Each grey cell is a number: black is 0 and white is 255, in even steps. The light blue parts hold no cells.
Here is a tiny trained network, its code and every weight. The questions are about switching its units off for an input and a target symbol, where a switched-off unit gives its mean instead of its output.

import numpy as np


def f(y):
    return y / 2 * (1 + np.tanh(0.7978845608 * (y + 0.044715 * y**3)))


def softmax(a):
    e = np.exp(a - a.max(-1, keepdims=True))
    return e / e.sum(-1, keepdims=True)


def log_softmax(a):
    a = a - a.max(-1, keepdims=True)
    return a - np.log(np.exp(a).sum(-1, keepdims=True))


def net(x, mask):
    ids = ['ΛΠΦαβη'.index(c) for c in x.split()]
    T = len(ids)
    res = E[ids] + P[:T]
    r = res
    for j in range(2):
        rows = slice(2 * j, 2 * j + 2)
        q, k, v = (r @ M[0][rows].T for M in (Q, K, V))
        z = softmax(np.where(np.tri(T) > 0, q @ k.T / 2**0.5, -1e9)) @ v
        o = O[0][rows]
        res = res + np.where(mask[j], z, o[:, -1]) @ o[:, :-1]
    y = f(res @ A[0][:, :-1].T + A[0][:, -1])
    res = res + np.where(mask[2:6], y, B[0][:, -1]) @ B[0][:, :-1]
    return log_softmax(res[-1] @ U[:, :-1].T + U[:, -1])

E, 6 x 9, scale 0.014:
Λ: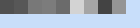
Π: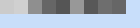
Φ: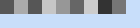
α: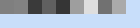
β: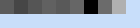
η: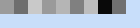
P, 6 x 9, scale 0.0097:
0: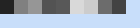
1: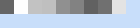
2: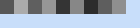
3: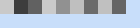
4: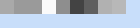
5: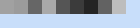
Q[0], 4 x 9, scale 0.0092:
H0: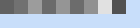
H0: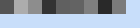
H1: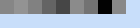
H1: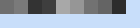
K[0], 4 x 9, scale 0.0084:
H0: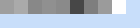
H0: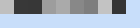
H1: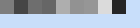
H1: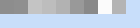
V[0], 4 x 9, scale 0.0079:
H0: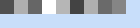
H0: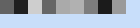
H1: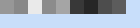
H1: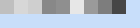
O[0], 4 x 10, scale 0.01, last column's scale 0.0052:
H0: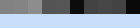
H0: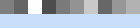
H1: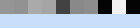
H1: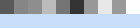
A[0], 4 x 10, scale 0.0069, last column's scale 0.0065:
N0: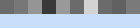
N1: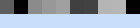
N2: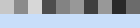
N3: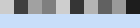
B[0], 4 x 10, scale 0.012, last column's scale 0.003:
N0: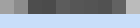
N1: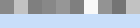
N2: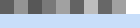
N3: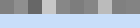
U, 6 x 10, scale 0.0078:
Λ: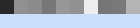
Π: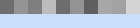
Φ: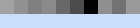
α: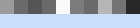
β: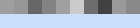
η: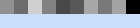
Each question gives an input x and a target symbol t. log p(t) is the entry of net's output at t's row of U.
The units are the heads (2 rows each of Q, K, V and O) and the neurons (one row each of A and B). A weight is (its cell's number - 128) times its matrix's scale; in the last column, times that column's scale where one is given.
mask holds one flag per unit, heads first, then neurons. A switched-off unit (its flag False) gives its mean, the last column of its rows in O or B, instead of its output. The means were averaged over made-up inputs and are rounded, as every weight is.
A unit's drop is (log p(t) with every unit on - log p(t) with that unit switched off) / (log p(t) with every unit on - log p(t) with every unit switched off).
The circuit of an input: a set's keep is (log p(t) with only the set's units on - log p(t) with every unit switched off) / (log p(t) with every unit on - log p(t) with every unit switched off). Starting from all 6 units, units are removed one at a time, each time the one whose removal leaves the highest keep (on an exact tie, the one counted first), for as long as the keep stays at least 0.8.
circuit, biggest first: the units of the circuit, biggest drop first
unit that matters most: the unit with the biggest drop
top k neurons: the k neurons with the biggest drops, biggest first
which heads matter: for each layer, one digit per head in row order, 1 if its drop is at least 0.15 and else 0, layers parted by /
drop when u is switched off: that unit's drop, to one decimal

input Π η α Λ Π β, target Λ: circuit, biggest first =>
[N1]
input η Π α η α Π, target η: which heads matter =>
11
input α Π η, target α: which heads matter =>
01
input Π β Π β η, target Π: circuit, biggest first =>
[N3; H1; N2]
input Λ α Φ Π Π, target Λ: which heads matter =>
11
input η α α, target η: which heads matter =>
10
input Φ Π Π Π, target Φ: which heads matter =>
11
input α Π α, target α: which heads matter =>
01
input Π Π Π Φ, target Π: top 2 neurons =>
[N2; N1]
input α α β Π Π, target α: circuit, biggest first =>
[H1; N2]
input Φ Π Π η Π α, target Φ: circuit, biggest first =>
[H0; N1]
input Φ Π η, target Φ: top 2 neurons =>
[N0; N1]
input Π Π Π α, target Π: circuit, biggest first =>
[H0; H1]
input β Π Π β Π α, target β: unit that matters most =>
H1
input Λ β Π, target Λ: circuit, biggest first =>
[H0; N2]
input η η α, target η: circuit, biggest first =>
[H0; H1; N0]
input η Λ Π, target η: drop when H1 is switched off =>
0.4
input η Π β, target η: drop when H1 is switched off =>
0.2
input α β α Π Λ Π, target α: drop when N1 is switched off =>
-0.1
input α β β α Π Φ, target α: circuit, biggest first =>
[H1]
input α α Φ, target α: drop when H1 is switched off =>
0.9
